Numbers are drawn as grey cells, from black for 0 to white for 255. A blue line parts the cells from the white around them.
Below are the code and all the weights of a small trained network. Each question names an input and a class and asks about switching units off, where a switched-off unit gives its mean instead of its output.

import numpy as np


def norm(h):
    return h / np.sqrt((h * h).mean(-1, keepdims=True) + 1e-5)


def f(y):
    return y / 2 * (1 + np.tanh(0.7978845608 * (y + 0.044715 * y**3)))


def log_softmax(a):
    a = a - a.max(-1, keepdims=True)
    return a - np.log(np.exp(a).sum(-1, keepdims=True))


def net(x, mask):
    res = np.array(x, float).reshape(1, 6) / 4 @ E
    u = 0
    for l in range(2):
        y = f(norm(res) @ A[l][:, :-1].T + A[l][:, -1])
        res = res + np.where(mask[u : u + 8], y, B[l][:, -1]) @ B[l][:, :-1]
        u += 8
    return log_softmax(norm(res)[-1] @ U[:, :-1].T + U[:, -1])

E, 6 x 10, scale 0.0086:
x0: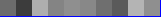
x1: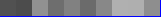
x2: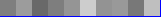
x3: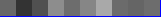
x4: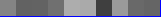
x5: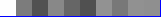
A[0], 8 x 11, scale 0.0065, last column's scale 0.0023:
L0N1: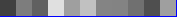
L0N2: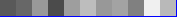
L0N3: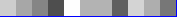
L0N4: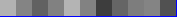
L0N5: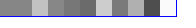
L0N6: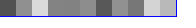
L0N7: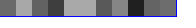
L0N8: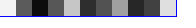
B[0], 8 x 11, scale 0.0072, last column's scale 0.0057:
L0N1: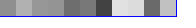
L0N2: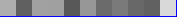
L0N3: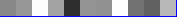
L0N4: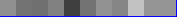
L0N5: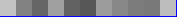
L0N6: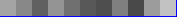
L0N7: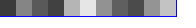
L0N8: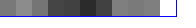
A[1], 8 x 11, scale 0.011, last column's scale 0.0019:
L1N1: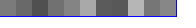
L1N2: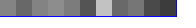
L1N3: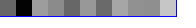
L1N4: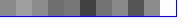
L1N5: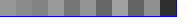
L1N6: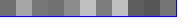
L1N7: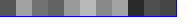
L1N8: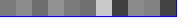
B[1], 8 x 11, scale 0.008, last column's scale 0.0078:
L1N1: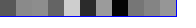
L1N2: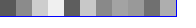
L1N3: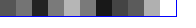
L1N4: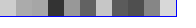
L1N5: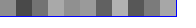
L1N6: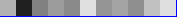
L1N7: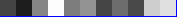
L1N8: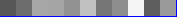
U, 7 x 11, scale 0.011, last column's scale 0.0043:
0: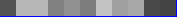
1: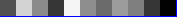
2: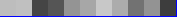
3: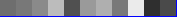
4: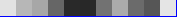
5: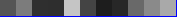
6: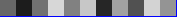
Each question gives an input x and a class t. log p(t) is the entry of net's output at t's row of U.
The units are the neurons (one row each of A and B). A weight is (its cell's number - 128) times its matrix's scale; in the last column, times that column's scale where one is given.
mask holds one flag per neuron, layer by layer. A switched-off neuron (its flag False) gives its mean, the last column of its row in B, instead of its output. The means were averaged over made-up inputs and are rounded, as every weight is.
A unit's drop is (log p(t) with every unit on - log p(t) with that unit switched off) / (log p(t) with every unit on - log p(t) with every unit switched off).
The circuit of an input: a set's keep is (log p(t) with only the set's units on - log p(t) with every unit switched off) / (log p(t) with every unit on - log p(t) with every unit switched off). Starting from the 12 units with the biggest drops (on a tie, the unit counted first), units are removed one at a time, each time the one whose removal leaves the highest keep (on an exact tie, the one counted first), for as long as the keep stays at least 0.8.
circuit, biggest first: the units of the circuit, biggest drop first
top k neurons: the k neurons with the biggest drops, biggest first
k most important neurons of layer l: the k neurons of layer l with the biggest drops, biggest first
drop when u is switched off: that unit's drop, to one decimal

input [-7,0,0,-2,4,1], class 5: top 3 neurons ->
(L0N8 L0N7 L0N3)
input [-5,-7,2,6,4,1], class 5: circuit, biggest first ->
(L0N8)
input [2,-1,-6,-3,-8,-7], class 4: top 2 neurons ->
(L0N6 L1N4)
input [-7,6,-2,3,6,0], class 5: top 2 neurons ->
(L0N8 L0N3)
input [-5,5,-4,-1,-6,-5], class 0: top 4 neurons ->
(L0N8 L1N2 L0N1 L0N3)
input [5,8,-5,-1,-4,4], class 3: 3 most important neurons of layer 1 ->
(L1N7 L1N2 L1N6)
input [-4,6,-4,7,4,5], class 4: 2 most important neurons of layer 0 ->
(L0N8 L0N7)
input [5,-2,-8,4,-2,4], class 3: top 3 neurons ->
(L1N2 L1N8 L0N6)
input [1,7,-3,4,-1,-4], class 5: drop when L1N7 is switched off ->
0.2
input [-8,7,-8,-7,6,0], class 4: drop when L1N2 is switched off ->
-0.1
